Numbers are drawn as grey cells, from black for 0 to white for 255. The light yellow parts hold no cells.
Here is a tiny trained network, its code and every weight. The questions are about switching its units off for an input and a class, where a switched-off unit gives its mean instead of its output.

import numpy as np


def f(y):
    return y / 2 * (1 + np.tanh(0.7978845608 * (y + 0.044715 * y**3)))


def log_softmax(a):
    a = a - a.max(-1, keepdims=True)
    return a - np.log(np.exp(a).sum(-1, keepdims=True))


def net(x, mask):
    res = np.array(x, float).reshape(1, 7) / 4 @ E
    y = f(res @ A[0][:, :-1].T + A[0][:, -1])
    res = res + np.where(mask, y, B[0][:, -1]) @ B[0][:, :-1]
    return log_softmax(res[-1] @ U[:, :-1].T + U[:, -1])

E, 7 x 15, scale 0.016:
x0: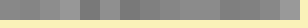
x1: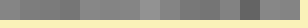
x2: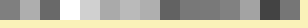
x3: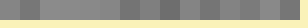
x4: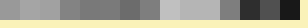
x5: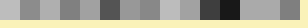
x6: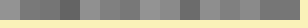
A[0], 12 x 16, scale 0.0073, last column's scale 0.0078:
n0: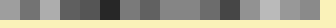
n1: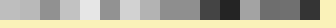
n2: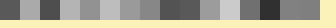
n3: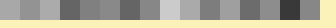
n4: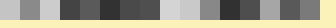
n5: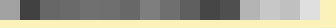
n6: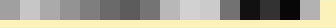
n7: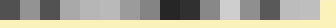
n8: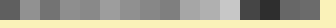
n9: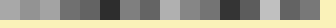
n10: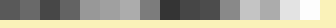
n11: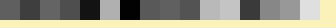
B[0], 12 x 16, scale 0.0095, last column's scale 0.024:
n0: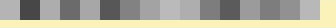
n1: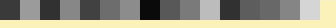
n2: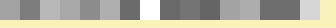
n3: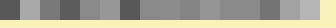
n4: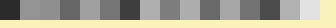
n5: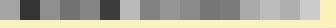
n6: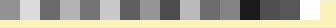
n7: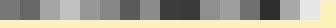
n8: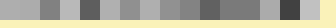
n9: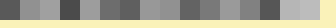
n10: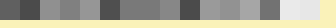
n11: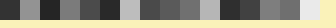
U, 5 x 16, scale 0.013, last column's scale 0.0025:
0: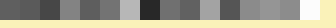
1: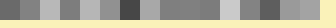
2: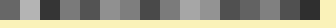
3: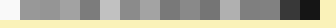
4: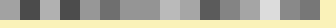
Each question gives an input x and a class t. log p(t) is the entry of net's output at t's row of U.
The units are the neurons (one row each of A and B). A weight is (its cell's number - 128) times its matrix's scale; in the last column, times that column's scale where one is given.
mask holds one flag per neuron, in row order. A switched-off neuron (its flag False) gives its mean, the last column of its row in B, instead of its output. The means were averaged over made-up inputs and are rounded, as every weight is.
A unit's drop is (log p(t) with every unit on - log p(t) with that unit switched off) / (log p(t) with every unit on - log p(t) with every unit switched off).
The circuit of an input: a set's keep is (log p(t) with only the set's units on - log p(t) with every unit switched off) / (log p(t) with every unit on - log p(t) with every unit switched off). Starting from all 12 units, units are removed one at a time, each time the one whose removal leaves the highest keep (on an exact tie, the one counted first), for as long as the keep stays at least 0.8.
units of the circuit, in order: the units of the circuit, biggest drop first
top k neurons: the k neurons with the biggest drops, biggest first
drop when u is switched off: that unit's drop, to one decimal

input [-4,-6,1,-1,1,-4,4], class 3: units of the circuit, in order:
n1, n4, n10
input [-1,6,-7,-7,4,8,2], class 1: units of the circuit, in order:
n4
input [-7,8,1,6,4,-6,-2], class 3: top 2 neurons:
n1, n2
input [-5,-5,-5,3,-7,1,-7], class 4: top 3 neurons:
n1, n0, n5
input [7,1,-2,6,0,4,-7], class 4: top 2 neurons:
n7, n6
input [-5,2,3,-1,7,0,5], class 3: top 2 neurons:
n11, n8
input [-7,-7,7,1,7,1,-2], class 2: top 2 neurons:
n1, n7
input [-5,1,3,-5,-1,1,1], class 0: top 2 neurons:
n4, n6
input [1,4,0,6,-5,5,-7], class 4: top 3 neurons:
n11, n5, n0
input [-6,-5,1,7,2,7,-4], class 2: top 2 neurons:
n1, n2
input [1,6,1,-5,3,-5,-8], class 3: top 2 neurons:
n1, n2
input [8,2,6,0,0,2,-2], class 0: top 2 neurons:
n1, n6
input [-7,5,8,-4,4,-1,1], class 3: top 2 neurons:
n2, n11
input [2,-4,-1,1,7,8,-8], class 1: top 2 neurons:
n4, n9
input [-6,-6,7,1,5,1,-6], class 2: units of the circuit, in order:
n1
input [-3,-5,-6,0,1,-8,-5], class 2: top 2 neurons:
n10, n5
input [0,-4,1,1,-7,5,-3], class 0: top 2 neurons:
n1, n2
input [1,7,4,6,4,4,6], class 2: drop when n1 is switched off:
0.0
